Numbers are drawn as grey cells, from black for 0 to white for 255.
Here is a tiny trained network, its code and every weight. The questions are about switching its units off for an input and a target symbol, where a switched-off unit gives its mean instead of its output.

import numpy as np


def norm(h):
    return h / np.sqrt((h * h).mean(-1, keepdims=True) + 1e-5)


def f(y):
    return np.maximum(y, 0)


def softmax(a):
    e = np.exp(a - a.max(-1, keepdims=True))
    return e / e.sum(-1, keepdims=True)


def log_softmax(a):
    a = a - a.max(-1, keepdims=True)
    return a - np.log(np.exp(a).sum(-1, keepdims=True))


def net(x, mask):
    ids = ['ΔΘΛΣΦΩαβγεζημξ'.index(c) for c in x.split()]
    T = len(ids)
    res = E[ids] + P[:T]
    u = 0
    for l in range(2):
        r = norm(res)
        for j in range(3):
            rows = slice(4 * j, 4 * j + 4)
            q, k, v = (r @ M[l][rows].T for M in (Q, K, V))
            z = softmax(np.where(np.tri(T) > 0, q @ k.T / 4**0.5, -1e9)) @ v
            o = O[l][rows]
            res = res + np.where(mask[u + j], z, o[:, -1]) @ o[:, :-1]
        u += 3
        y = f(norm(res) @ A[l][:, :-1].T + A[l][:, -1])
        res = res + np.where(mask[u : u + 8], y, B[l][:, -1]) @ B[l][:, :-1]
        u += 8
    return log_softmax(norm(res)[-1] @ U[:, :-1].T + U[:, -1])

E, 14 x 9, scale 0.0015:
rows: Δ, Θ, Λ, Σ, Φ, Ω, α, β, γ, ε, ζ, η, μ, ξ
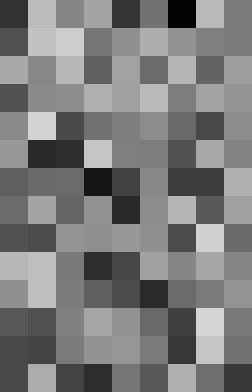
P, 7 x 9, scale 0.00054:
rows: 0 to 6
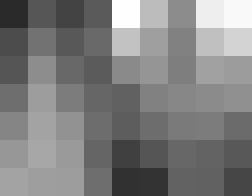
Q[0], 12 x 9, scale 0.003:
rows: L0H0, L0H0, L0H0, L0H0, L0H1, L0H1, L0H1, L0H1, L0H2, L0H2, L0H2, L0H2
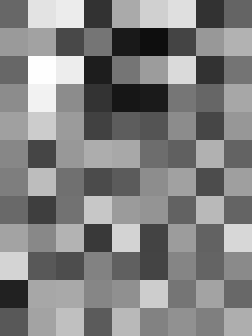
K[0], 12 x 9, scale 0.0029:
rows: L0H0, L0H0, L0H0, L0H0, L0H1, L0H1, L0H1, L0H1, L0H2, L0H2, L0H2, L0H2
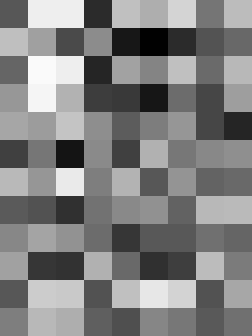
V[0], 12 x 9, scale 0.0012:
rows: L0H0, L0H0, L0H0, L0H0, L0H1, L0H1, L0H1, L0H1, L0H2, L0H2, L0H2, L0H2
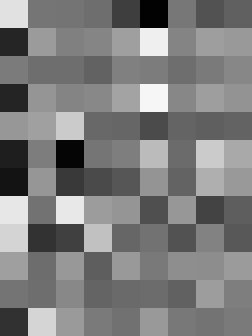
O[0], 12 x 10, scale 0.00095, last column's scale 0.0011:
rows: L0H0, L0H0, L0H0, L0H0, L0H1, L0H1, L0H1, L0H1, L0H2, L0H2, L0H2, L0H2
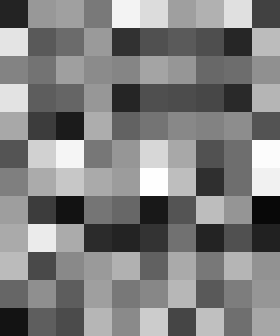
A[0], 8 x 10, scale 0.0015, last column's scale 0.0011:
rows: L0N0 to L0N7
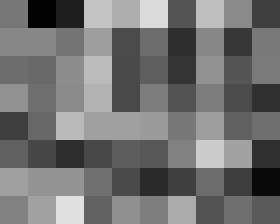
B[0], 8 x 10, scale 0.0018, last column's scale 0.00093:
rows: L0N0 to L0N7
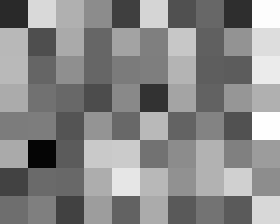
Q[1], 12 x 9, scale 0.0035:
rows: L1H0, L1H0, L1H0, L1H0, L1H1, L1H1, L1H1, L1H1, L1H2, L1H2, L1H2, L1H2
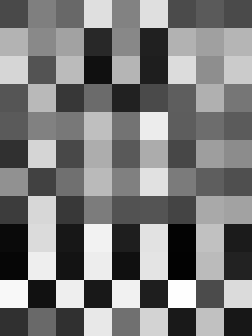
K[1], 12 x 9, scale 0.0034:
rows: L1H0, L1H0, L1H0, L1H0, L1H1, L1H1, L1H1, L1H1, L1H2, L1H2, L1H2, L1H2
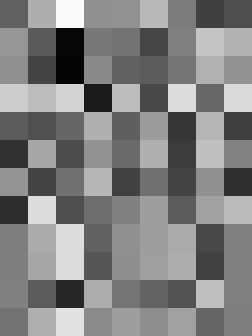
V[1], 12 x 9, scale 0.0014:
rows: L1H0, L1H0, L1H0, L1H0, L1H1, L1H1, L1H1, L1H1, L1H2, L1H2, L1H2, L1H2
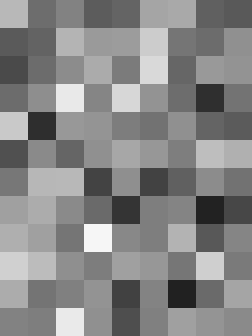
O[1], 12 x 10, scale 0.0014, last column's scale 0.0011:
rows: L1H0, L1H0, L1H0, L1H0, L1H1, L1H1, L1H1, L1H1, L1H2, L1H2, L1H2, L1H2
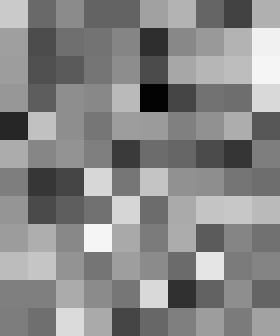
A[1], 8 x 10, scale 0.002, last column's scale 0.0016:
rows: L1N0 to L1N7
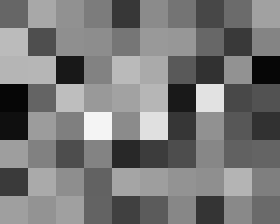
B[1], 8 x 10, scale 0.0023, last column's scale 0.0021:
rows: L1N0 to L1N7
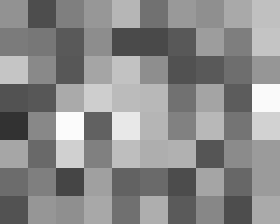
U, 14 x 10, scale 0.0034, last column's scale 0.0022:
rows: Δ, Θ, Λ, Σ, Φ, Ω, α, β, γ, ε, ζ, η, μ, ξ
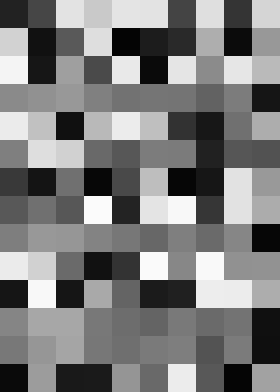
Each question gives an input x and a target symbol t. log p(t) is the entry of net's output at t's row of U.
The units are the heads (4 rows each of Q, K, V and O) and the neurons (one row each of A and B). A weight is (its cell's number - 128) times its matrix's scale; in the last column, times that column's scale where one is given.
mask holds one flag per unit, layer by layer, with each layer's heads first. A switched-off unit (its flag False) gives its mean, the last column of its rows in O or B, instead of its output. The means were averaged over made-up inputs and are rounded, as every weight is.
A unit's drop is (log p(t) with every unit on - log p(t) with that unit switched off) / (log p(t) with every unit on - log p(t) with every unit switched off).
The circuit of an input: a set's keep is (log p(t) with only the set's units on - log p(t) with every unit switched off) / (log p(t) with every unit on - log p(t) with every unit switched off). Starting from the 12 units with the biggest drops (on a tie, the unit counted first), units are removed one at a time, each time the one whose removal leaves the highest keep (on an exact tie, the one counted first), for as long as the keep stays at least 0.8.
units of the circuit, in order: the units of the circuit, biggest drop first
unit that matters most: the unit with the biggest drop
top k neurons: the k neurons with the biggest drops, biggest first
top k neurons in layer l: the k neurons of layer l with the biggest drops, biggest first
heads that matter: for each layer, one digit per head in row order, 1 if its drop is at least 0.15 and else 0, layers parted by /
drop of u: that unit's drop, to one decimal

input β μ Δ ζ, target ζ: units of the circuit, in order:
[L0H0 L1N6 L1N4]
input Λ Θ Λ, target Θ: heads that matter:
111 / 110
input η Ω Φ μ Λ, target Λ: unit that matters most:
L0H1
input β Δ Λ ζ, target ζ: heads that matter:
100 / 100
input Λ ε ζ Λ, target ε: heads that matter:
110 / 111
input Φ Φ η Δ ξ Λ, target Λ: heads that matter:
010 / 010
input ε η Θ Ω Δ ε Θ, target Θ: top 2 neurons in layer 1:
[L1N1 L1N4]
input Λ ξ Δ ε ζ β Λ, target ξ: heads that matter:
110 / 111
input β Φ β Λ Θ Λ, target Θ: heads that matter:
111 / 100
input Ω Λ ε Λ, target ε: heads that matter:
010 / 111
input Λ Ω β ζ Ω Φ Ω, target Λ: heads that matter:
101 / 010
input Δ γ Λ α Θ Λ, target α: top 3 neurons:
[L1N3 L0N5 L1N4]
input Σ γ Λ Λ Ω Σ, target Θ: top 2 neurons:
[L1N1 L1N4]
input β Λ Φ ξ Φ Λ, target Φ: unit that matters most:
L1H2
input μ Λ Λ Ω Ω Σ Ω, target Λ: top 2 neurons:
[L0N6 L1N3]
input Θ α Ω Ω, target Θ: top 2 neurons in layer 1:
[L1N1 L1N4]
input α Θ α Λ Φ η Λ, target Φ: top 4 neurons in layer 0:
[L0N0 L0N2 L0N1 L0N7]
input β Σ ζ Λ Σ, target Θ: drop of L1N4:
0.1
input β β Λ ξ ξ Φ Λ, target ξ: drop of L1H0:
0.6
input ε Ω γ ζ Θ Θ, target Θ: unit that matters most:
L0H0
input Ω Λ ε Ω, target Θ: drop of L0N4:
0.0
